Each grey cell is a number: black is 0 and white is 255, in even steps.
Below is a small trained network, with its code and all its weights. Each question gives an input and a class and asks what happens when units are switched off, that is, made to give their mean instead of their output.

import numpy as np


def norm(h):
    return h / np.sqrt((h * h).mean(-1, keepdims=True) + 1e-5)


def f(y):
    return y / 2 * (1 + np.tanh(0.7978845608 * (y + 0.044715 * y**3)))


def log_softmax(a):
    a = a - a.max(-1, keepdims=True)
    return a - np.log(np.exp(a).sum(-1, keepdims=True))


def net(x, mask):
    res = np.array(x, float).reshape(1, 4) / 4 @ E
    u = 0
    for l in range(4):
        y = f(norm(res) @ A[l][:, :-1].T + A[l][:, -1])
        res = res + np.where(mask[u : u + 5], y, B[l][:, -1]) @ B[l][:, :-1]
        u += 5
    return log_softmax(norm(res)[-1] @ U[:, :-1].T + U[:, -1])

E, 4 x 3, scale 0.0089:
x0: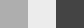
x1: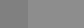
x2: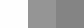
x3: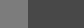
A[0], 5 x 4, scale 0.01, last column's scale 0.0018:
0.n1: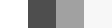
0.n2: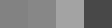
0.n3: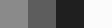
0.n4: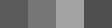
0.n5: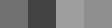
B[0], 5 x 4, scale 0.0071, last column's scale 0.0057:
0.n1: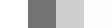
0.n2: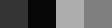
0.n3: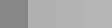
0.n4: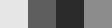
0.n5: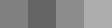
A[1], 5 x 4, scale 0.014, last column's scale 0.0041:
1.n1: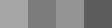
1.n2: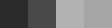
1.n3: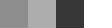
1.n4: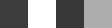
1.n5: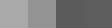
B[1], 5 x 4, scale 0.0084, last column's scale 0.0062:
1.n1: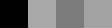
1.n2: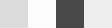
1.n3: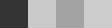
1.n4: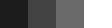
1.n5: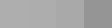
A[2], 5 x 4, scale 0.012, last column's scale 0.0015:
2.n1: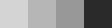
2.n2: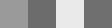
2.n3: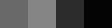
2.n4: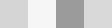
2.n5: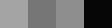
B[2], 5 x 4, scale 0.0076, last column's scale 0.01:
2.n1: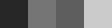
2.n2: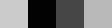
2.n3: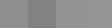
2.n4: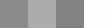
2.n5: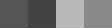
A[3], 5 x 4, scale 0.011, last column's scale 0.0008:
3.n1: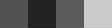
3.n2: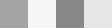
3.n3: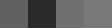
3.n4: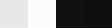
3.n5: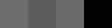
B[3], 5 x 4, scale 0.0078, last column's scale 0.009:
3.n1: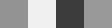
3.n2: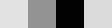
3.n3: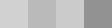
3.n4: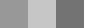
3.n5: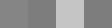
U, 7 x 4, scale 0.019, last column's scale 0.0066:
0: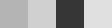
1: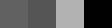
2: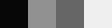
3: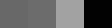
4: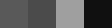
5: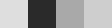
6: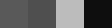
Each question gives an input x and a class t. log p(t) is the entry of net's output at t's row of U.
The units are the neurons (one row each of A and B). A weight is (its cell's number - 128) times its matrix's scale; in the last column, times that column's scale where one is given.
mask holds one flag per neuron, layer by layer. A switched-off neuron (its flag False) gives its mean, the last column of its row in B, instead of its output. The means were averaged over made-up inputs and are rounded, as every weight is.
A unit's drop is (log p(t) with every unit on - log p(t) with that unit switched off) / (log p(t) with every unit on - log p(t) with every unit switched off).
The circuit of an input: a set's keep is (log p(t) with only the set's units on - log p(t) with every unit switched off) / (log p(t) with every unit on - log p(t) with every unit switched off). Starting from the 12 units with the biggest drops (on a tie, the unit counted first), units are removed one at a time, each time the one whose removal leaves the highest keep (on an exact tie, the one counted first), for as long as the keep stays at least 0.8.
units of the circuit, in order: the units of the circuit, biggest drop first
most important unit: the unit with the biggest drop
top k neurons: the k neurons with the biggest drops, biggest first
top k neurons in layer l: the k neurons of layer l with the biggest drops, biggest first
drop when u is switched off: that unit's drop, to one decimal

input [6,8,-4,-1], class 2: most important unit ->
1.n4
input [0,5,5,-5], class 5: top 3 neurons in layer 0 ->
(0.n1 0.n2 0.n4)
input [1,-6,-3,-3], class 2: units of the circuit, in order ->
(0.n1 1.n4)
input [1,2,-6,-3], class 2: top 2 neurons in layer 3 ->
(3.n2 3.n4)
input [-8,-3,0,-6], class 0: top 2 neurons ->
(1.n2 0.n1)
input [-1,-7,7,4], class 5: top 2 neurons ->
(0.n1 1.n2)
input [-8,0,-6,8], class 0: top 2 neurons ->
(1.n2 3.n1)
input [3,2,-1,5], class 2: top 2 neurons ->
(0.n1 1.n4)
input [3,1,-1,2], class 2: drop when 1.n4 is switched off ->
0.2
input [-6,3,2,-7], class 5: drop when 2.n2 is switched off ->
0.1
